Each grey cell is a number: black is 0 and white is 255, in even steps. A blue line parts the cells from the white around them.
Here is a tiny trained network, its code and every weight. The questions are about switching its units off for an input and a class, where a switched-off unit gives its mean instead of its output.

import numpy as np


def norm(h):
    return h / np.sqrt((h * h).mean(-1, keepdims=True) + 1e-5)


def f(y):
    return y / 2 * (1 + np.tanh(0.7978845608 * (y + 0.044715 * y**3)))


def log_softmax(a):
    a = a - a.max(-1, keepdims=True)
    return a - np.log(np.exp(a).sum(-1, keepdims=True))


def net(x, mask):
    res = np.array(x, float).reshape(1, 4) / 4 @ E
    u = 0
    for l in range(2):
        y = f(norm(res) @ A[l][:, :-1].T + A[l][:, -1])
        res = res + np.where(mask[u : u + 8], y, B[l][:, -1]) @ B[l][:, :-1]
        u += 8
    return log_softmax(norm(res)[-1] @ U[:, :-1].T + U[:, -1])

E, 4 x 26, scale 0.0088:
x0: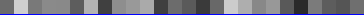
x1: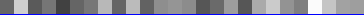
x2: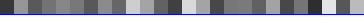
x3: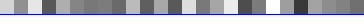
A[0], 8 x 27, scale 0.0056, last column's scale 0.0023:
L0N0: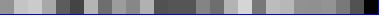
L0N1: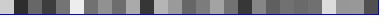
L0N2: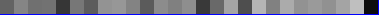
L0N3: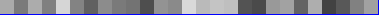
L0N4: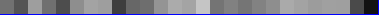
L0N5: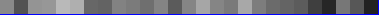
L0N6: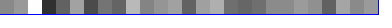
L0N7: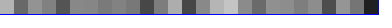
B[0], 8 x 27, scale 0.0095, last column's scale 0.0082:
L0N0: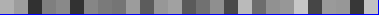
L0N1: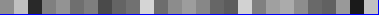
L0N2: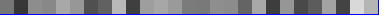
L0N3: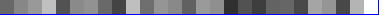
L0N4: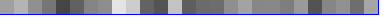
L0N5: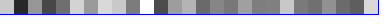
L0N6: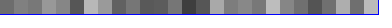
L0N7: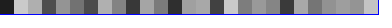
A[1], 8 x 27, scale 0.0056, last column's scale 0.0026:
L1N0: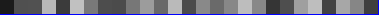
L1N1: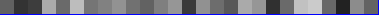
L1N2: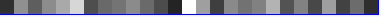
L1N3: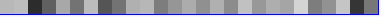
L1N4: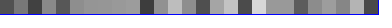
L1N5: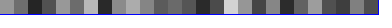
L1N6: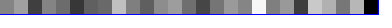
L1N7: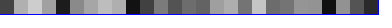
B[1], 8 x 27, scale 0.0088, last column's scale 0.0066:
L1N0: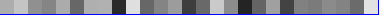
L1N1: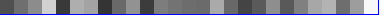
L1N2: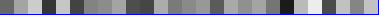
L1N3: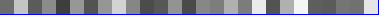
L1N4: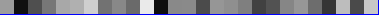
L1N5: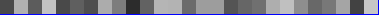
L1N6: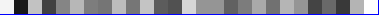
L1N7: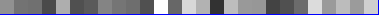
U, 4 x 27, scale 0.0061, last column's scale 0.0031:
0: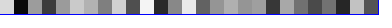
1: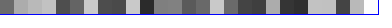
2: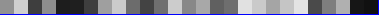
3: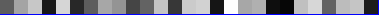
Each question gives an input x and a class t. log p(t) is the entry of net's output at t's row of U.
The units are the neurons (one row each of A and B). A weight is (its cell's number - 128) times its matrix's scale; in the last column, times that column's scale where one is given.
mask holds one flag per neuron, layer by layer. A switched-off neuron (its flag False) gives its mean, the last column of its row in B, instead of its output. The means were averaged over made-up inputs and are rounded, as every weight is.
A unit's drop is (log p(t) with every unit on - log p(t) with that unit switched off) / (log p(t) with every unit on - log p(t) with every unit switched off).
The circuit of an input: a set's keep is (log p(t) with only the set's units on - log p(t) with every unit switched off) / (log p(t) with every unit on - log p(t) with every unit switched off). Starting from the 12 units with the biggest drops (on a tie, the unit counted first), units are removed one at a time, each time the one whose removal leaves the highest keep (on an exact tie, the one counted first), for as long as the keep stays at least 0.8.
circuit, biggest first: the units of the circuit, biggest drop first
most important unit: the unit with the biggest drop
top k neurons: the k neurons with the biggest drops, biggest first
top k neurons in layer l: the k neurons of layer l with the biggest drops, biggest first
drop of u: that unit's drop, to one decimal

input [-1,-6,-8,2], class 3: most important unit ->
L0N7
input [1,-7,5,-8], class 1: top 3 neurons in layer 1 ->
L1N1, L1N6, L1N0
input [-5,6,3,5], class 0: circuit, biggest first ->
L0N2, L1N4
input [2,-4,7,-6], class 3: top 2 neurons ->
L1N2, L0N3
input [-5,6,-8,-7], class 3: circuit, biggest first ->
L1N7, L0N0
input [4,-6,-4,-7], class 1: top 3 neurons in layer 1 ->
L1N1, L1N0, L1N6
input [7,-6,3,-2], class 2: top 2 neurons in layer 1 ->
L1N5, L1N6
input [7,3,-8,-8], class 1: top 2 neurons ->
L1N0, L1N1
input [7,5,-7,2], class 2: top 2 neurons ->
L0N0, L1N3
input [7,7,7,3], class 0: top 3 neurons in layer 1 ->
L1N6, L1N4, L1N7
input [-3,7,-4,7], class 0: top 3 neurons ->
L0N2, L1N4, L1N6
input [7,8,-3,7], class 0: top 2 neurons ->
L1N6, L0N2
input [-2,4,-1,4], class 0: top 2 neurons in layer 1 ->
L1N4, L1N1
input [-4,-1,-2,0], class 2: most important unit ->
L0N1
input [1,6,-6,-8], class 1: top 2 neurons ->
L1N1, L1N0
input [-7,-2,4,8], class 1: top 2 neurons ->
L0N3, L0N0
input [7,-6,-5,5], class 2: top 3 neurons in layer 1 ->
L1N6, L1N5, L1N4
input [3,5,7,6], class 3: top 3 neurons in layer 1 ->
L1N2, L1N1, L1N0
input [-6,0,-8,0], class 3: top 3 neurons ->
L0N7, L1N7, L0N0
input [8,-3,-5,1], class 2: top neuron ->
L0N0
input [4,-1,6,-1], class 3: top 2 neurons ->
L1N2, L0N1
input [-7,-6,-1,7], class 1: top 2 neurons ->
L0N3, L1N6
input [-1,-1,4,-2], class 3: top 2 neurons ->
L1N2, L0N3
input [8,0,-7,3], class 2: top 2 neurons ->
L0N0, L1N5
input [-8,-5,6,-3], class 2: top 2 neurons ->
L0N1, L0N7
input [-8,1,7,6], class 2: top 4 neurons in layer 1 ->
L1N3, L1N1, L1N0, L1N7
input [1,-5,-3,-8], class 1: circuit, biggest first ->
L1N1
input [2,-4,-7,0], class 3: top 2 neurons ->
L0N7, L1N7
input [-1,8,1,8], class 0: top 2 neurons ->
L0N2, L1N4
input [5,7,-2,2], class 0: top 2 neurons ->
L0N2, L1N6
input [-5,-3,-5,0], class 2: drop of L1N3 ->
0.1
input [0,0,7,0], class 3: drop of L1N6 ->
0.0
